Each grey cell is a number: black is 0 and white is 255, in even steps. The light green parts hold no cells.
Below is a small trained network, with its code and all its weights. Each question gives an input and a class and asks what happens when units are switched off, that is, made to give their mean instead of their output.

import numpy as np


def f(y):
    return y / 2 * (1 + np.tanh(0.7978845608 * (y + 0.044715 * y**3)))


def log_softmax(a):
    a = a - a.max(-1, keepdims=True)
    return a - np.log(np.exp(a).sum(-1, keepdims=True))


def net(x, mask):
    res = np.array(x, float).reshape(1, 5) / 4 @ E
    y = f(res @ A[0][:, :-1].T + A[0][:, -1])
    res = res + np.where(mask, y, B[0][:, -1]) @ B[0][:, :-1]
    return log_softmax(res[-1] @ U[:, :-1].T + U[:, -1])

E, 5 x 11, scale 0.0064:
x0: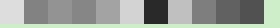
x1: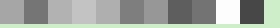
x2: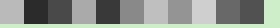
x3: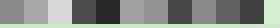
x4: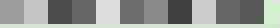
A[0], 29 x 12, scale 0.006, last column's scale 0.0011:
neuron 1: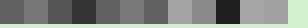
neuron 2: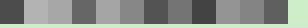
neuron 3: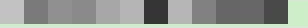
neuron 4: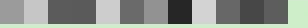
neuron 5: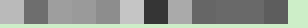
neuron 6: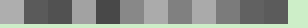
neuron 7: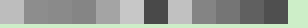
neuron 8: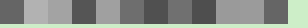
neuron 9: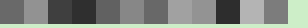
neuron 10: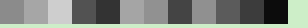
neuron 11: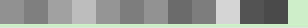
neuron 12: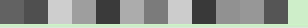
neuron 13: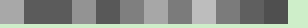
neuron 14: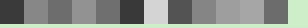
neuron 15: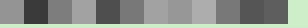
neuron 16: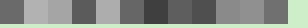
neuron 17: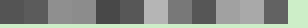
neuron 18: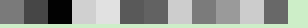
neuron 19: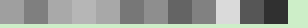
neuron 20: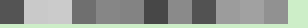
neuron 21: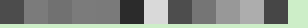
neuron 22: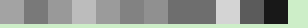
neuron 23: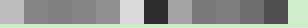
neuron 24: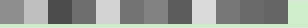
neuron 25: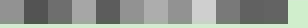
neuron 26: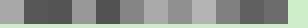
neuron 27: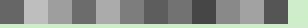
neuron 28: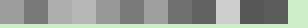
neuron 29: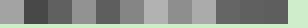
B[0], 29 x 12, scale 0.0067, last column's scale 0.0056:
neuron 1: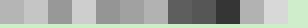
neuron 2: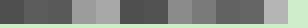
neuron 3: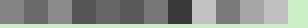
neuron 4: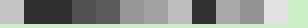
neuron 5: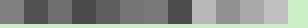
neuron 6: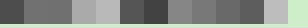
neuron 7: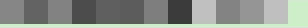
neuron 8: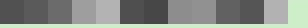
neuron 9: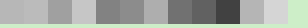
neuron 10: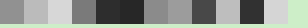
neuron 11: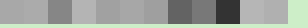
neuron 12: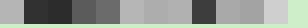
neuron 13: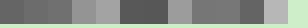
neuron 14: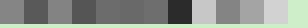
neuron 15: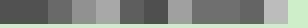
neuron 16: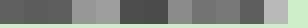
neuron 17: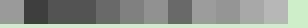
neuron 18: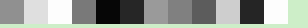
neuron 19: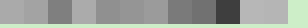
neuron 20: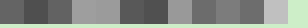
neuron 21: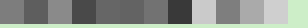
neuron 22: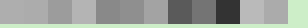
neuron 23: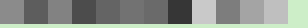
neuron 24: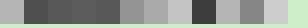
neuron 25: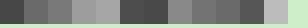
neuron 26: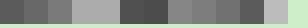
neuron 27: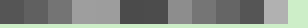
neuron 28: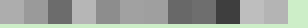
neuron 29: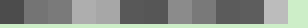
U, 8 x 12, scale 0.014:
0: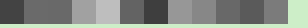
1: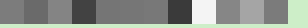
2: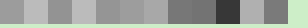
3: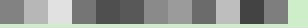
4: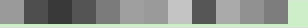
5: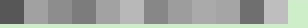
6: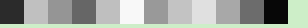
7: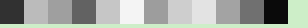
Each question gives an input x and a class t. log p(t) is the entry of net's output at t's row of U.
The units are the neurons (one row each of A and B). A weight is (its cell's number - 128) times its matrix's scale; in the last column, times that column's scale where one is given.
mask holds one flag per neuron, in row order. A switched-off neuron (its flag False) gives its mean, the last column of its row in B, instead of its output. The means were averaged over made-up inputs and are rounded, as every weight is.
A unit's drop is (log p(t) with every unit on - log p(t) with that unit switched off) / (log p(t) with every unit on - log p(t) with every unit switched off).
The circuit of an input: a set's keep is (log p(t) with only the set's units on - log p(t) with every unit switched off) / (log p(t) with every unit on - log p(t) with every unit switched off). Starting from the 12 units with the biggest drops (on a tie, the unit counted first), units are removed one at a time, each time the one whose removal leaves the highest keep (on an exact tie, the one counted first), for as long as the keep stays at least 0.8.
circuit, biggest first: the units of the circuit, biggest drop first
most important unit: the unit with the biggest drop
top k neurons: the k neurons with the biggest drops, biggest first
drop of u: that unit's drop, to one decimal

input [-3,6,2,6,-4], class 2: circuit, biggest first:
(neuron 18; neuron 28)
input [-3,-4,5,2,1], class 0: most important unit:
neuron 18
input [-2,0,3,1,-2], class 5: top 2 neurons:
(neuron 18; neuron 4)
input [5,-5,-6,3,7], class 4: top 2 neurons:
(neuron 4; neuron 24)
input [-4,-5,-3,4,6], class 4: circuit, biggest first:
(neuron 4; neuron 24)
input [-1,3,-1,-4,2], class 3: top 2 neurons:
(neuron 18; neuron 1)
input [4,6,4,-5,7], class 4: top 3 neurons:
(neuron 4; neuron 24; neuron 1)
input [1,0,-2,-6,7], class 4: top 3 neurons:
(neuron 4; neuron 24; neuron 10)
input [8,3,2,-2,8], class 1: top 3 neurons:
(neuron 3; neuron 7; neuron 23)
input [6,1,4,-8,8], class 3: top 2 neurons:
(neuron 18; neuron 12)
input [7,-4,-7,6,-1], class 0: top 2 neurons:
(neuron 20; neuron 2)
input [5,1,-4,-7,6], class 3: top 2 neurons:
(neuron 18; neuron 12)
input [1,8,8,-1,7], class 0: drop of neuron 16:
-0.1
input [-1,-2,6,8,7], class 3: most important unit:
neuron 10
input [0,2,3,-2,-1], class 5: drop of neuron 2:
0.2
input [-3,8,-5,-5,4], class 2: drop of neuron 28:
0.0
